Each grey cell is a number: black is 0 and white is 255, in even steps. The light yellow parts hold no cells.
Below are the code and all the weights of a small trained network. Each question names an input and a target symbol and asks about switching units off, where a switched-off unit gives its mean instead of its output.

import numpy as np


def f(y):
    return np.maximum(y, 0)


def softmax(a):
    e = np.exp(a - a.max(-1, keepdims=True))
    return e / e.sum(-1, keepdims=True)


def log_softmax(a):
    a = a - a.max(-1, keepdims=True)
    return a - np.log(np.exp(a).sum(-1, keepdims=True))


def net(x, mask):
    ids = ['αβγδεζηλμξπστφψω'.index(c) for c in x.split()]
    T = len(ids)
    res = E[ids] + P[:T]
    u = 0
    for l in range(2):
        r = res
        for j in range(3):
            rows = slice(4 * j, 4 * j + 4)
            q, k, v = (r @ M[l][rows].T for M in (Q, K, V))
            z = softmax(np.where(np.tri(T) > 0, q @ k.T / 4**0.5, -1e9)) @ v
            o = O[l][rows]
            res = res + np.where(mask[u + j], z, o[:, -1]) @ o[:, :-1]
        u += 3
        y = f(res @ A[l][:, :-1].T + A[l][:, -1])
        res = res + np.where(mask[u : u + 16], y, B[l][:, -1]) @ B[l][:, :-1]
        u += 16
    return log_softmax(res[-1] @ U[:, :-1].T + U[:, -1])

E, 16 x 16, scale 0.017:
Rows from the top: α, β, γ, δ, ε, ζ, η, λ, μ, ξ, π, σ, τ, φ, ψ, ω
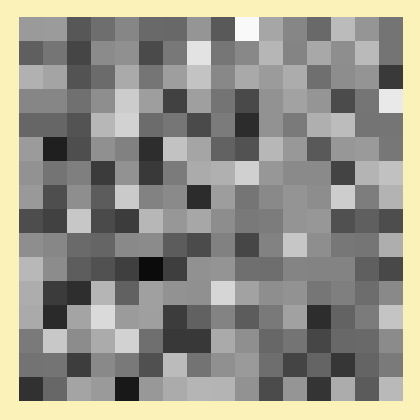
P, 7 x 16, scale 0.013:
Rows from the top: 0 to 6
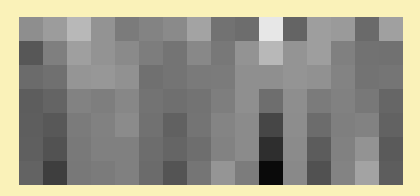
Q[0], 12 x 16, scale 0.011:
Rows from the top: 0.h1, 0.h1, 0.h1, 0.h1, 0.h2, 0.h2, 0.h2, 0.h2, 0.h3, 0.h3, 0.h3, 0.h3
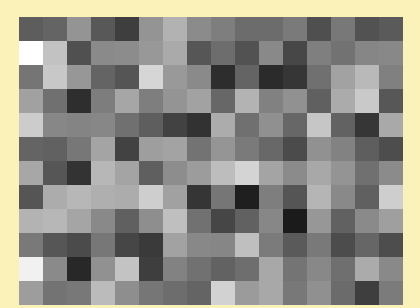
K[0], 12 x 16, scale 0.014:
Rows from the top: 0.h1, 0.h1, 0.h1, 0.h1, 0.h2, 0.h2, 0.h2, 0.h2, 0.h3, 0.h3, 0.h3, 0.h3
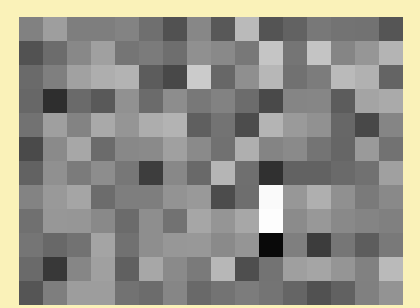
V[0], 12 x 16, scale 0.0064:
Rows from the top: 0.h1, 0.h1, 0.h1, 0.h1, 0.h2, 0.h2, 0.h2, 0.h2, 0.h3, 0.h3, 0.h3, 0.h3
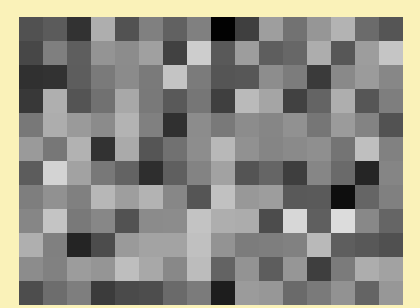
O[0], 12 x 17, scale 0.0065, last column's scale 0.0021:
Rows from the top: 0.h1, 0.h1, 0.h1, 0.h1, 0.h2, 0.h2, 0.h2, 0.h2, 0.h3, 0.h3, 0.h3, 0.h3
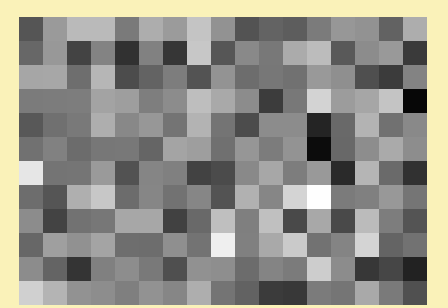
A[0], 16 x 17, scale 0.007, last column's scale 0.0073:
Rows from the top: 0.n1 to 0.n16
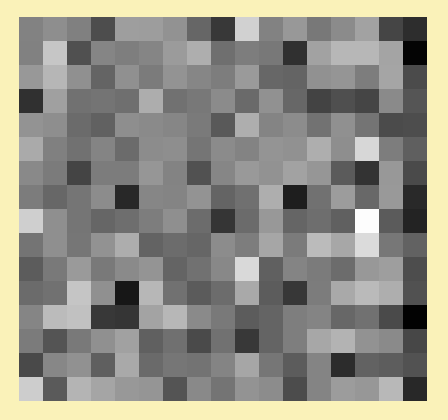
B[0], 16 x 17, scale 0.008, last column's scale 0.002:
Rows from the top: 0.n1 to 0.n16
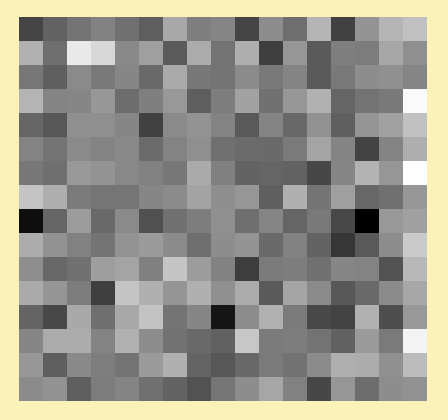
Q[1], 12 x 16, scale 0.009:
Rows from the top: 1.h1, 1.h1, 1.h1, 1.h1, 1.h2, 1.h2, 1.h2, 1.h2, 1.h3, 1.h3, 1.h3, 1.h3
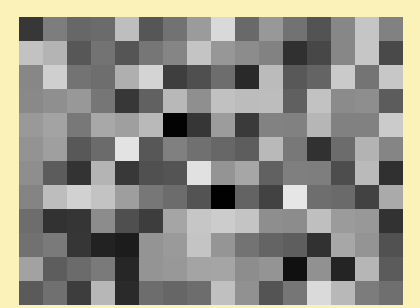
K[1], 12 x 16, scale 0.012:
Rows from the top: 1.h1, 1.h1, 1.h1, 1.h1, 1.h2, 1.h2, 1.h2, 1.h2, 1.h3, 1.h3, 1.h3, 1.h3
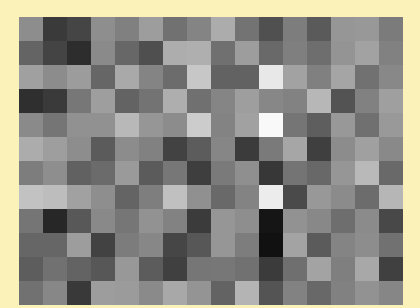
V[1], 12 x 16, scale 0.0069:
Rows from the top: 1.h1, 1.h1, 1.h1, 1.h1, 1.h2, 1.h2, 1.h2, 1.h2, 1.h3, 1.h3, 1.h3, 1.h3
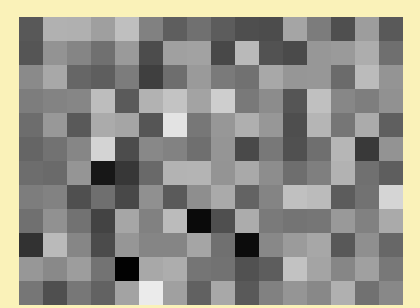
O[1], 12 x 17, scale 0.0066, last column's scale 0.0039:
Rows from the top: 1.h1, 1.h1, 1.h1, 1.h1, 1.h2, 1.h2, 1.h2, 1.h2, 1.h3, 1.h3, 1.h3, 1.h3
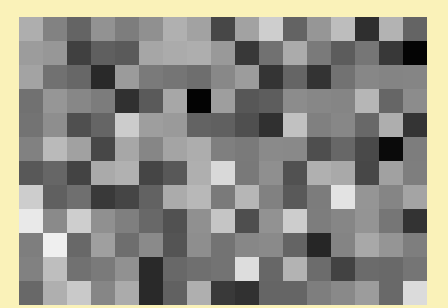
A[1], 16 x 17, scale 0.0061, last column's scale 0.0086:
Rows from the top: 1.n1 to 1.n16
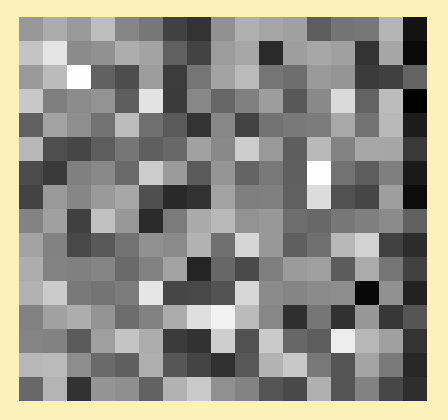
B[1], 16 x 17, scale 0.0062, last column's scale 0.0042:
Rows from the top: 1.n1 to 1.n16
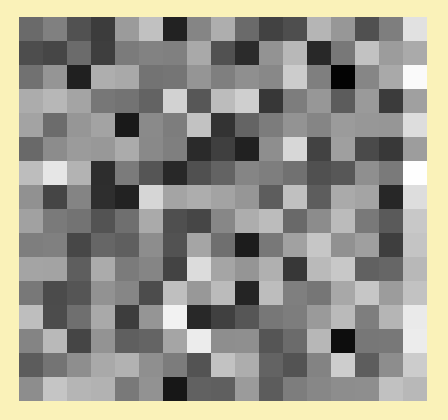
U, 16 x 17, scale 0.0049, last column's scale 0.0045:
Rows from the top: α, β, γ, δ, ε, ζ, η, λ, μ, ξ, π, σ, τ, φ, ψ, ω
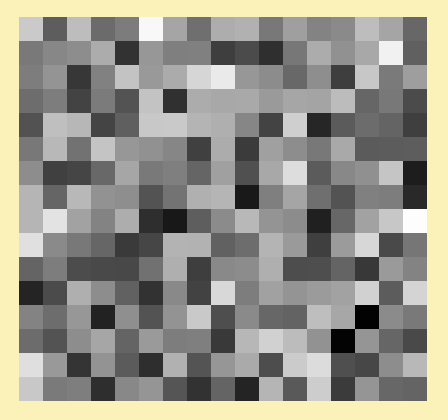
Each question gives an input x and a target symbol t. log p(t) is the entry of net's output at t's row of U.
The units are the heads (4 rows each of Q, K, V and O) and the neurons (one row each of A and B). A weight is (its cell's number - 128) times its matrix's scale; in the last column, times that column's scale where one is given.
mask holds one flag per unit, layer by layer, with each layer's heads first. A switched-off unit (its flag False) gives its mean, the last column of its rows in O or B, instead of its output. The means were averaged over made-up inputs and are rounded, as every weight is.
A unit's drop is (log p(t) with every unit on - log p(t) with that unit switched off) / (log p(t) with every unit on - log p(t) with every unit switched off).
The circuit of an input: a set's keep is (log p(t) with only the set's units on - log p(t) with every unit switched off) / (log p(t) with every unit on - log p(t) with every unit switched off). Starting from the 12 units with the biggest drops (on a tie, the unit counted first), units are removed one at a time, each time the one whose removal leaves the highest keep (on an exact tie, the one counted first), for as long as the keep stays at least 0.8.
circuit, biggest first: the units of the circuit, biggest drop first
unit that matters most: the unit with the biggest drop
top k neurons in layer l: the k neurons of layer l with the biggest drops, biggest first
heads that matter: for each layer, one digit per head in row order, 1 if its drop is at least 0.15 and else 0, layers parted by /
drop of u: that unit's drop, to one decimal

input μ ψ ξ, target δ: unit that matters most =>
1.h2
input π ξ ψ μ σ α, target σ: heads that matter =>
001 / 100
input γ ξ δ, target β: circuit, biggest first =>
[0.h3 1.h2 1.n5]
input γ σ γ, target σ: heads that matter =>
000 / 100
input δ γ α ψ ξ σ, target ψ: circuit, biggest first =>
[0.h2 1.h3]
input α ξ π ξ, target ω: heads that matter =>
100 / 001
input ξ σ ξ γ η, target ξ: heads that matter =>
010 / 010
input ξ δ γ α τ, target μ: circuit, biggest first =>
[1.h3 1.h1]
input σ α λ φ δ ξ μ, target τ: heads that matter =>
101 / 100
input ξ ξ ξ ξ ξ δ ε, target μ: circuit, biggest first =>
[1.h3 0.n14]
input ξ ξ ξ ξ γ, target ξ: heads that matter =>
000 / 010
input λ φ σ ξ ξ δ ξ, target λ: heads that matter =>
000 / 001
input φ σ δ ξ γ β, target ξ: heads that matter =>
010 / 010
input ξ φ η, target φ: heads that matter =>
010 / 000
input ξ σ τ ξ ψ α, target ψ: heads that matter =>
010 / 000
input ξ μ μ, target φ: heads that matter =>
000 / 000
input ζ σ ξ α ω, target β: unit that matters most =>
0.h1
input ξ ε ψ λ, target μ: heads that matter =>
000 / 001
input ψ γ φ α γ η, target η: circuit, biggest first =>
[0.h1 1.n6 1.h2 1.h3]
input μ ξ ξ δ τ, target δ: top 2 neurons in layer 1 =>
[1.n8 1.n1]
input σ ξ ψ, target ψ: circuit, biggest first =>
[0.h2 1.h3]
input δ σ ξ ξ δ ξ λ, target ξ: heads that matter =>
100 / 010
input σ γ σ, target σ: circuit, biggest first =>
[1.h1 0.h3]
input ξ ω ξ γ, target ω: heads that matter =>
011 / 000
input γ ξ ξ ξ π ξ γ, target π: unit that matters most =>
0.h2
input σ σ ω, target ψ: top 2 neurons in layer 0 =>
[0.n12 0.n8]
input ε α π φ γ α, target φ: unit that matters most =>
0.h2
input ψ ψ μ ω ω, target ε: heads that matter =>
001 / 010
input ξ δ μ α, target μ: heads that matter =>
000 / 011
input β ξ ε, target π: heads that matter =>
100 / 001
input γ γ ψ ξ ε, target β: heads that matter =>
001 / 010
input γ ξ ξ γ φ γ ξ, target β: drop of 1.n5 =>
0.2
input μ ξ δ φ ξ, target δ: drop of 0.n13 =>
0.1
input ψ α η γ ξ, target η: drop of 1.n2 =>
0.1
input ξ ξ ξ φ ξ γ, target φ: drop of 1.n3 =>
0.0
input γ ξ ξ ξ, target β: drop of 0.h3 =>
0.3
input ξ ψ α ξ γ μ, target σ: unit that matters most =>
0.h3
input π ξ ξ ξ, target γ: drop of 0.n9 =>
0.4
